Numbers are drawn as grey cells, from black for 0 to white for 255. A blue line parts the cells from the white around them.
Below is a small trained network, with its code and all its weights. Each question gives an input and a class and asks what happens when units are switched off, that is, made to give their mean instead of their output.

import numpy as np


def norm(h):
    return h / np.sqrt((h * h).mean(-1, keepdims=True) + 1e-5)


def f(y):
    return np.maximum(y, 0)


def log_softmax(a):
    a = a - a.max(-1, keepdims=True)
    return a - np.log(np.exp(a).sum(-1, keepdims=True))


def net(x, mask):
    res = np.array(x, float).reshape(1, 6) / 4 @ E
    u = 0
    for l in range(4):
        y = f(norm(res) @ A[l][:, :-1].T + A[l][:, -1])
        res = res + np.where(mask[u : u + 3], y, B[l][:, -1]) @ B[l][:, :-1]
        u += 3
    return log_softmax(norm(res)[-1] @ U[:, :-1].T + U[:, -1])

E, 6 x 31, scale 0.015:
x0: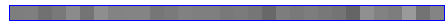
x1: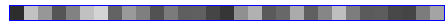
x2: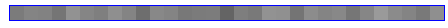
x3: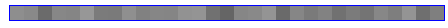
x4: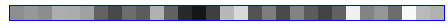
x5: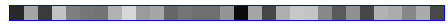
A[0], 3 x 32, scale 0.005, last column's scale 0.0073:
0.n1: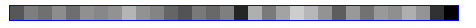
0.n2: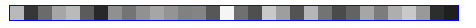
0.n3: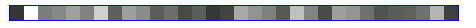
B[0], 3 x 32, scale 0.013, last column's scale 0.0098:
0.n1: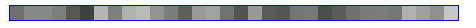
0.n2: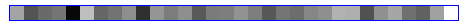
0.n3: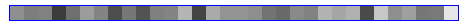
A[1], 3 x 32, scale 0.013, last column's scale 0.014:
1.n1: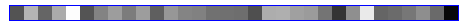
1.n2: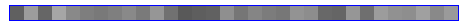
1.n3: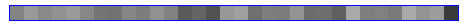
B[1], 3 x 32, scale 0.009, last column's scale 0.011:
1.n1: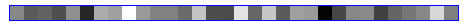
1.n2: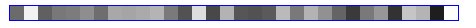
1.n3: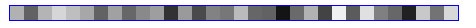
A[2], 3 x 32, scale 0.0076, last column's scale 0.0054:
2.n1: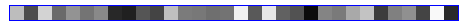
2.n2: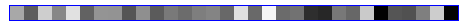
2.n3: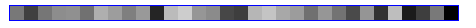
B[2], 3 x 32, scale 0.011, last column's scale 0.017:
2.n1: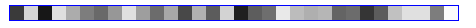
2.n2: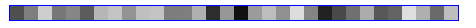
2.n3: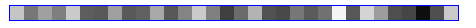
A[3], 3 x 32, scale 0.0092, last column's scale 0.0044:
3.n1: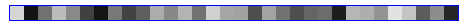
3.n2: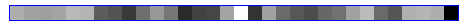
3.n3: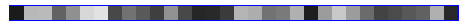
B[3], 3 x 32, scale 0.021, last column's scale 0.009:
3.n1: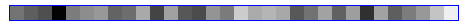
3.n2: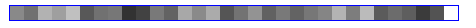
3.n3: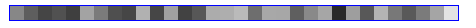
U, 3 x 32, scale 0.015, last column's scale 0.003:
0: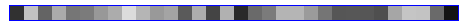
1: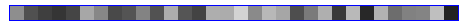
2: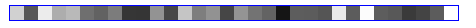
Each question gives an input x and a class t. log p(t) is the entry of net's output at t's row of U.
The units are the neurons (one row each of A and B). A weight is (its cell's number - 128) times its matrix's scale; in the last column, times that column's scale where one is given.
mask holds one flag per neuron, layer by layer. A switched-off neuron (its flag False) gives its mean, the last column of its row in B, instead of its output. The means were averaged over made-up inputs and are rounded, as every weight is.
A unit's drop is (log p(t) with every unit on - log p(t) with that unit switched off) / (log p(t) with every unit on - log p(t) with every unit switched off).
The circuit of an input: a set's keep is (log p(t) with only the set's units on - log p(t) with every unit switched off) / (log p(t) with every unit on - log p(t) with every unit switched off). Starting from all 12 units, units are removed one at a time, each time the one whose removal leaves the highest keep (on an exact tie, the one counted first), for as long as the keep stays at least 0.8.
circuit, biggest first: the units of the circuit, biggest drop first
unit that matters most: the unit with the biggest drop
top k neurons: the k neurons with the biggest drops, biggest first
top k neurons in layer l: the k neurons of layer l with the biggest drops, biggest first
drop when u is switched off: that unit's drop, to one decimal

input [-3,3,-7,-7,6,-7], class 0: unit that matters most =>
2.n1
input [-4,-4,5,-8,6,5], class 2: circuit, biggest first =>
(2.n1; 1.n3)
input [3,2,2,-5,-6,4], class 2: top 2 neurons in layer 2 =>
(2.n3; 2.n1)
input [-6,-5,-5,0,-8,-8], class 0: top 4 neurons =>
(2.n1; 1.n2; 3.n2; 2.n2)
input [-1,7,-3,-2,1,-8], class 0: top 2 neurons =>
(2.n1; 0.n2)
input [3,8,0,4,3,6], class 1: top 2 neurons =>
(0.n3; 2.n1)
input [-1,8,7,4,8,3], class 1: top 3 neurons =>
(0.n3; 3.n3; 2.n3)
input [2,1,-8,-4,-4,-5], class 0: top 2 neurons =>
(2.n1; 1.n2)
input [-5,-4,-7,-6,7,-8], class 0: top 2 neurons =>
(2.n1; 2.n2)
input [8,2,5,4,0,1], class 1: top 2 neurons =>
(0.n3; 2.n1)
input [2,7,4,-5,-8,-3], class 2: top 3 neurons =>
(2.n3; 0.n2; 3.n1)
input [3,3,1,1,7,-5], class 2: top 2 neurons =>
(1.n3; 3.n2)
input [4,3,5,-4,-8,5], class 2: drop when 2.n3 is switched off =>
0.3
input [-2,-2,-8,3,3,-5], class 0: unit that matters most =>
2.n1
